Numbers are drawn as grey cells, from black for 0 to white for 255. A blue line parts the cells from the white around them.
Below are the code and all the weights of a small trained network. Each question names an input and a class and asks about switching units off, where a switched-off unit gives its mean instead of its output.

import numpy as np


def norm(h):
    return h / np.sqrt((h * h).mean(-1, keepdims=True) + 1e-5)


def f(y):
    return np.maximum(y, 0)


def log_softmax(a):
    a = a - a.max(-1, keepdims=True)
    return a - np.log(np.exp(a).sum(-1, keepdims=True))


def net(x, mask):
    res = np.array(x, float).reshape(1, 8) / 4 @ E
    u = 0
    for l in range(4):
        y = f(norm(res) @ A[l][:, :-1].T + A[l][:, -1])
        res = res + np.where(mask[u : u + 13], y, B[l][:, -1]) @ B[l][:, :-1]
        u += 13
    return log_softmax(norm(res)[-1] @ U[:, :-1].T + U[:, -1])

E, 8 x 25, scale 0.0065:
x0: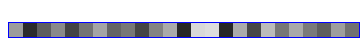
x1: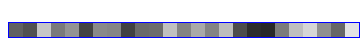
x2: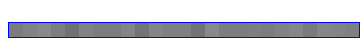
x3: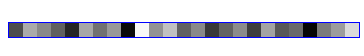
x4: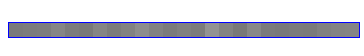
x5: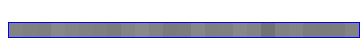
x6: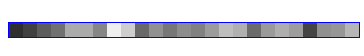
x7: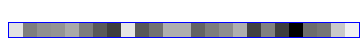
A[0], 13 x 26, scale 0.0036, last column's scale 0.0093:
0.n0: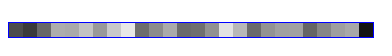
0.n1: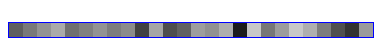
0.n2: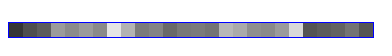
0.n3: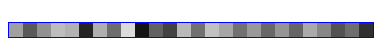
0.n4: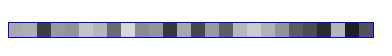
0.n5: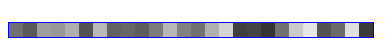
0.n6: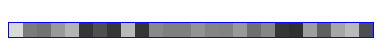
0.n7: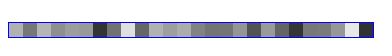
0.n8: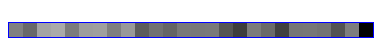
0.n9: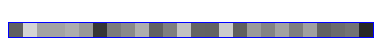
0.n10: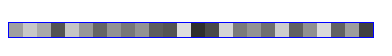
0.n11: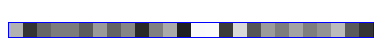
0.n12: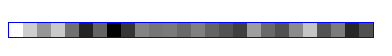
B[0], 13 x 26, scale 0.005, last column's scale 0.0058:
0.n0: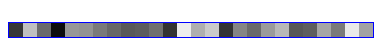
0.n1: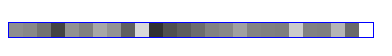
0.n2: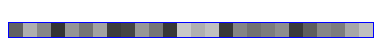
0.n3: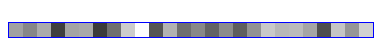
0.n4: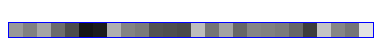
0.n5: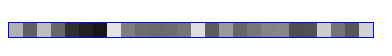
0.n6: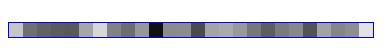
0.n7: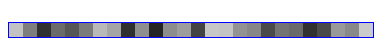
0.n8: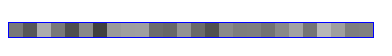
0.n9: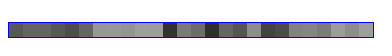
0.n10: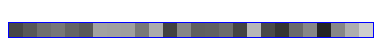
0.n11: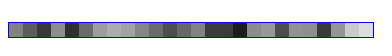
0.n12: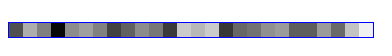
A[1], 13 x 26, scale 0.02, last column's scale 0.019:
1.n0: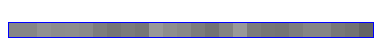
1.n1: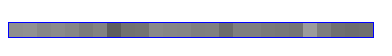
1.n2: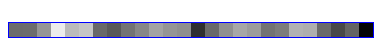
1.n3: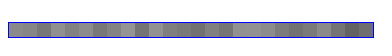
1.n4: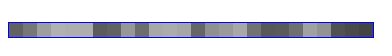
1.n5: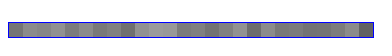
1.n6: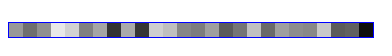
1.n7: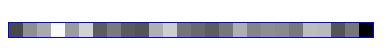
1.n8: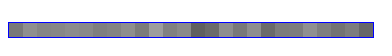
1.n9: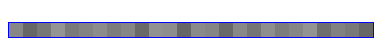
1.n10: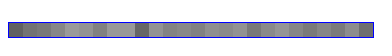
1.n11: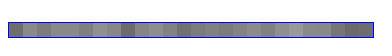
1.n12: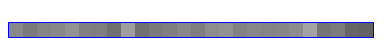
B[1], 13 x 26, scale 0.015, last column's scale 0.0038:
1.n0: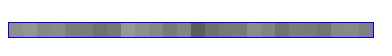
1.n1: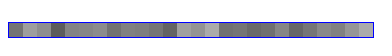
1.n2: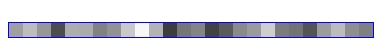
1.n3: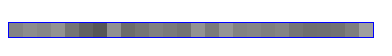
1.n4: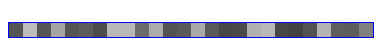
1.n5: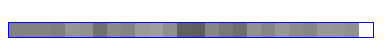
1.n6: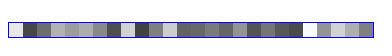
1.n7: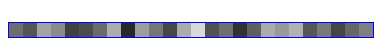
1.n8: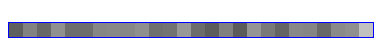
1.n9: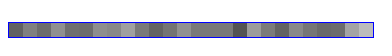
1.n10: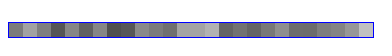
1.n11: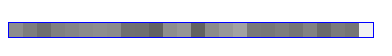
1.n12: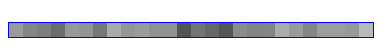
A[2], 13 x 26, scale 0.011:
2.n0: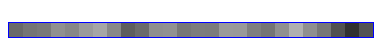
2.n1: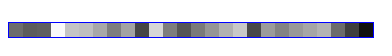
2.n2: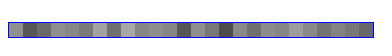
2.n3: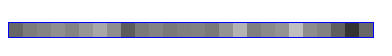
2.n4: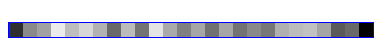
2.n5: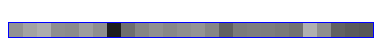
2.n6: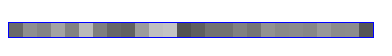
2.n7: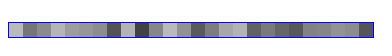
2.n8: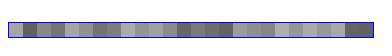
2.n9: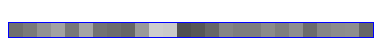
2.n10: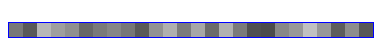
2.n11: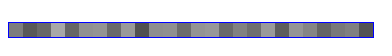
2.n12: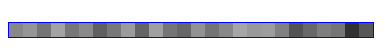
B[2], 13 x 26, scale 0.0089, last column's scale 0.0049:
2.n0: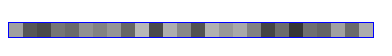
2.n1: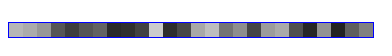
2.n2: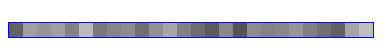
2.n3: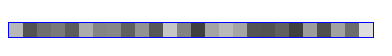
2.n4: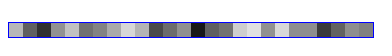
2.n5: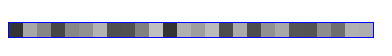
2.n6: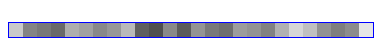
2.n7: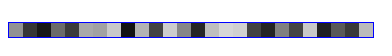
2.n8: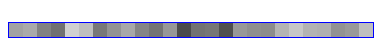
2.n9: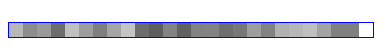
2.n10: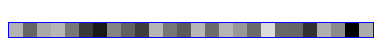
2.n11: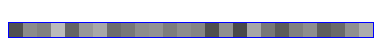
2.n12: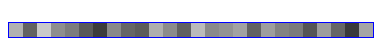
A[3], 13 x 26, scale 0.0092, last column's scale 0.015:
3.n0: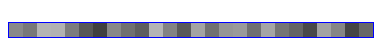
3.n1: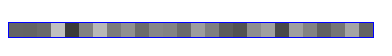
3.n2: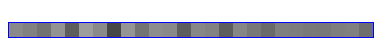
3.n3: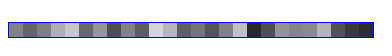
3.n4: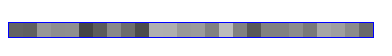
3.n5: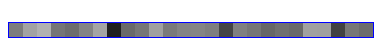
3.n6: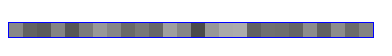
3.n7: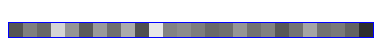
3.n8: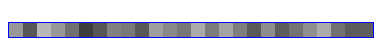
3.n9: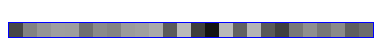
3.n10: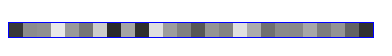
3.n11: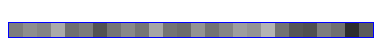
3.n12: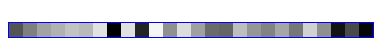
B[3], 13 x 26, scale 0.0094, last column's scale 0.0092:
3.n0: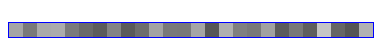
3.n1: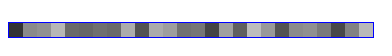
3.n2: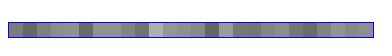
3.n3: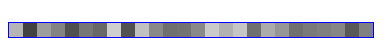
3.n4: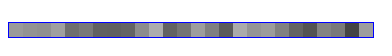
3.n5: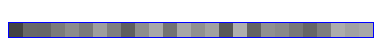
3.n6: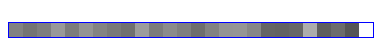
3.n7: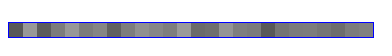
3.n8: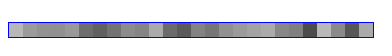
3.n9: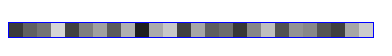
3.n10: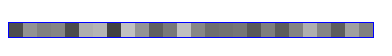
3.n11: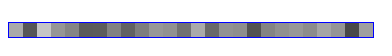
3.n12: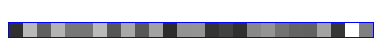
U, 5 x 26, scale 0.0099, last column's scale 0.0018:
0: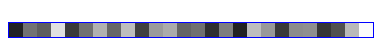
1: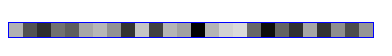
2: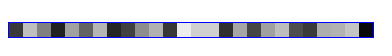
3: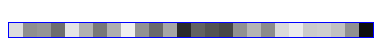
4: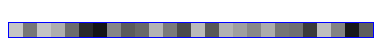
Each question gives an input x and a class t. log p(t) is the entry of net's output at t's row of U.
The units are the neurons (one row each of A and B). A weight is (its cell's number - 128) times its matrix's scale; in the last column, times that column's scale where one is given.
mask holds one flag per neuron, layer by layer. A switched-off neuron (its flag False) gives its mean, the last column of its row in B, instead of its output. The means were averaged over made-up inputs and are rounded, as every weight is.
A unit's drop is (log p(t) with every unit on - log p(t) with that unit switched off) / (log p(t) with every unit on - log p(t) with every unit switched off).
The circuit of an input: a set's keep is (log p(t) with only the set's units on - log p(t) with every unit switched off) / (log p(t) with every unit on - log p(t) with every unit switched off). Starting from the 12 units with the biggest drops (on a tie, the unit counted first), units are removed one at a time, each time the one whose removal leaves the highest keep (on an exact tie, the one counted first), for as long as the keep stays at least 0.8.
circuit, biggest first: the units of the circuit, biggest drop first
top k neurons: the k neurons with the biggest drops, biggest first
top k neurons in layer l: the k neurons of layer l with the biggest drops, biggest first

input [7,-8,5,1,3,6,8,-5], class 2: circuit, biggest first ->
[1.n10]
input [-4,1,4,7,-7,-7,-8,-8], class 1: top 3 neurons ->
[1.n11 2.n3 0.n2]
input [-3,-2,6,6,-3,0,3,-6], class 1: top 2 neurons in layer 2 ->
[2.n3 2.n0]
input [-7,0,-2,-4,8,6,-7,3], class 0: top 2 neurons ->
[0.n10 1.n8]
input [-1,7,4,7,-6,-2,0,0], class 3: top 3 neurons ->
[1.n5 2.n9 2.n6]
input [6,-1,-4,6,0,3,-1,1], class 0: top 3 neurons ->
[1.n9 0.n11 3.n1]
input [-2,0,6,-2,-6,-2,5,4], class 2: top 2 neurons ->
[0.n0 1.n10]
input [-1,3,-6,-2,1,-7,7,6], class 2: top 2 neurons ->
[0.n0 1.n10]
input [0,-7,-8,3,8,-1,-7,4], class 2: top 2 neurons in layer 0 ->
[0.n12 0.n5]
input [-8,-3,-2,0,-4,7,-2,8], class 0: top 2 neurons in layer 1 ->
[1.n8 1.n11]
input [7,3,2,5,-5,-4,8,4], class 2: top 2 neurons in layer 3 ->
[3.n9 3.n6]
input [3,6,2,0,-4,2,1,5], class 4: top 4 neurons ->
[0.n5 2.n10 1.n11 3.n8]
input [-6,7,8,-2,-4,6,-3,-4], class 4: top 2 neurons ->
[0.n5 2.n10]
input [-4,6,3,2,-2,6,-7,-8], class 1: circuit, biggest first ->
[1.n11]
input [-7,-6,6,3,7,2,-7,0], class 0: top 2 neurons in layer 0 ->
[0.n10 0.n2]
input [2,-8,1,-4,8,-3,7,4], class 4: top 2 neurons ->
[0.n4 1.n3]
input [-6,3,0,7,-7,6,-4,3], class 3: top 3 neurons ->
[1.n5 2.n9 2.n6]
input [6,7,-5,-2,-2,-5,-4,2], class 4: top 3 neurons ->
[0.n5 2.n10 3.n8]
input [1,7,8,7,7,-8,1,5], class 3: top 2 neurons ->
[1.n5 2.n9]
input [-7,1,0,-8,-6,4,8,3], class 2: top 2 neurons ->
[1.n10 0.n0]
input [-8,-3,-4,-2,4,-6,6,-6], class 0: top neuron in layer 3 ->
[3.n9]
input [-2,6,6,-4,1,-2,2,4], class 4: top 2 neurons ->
[0.n5 2.n10]
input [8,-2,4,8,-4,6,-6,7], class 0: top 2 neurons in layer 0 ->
[0.n11 0.n3]
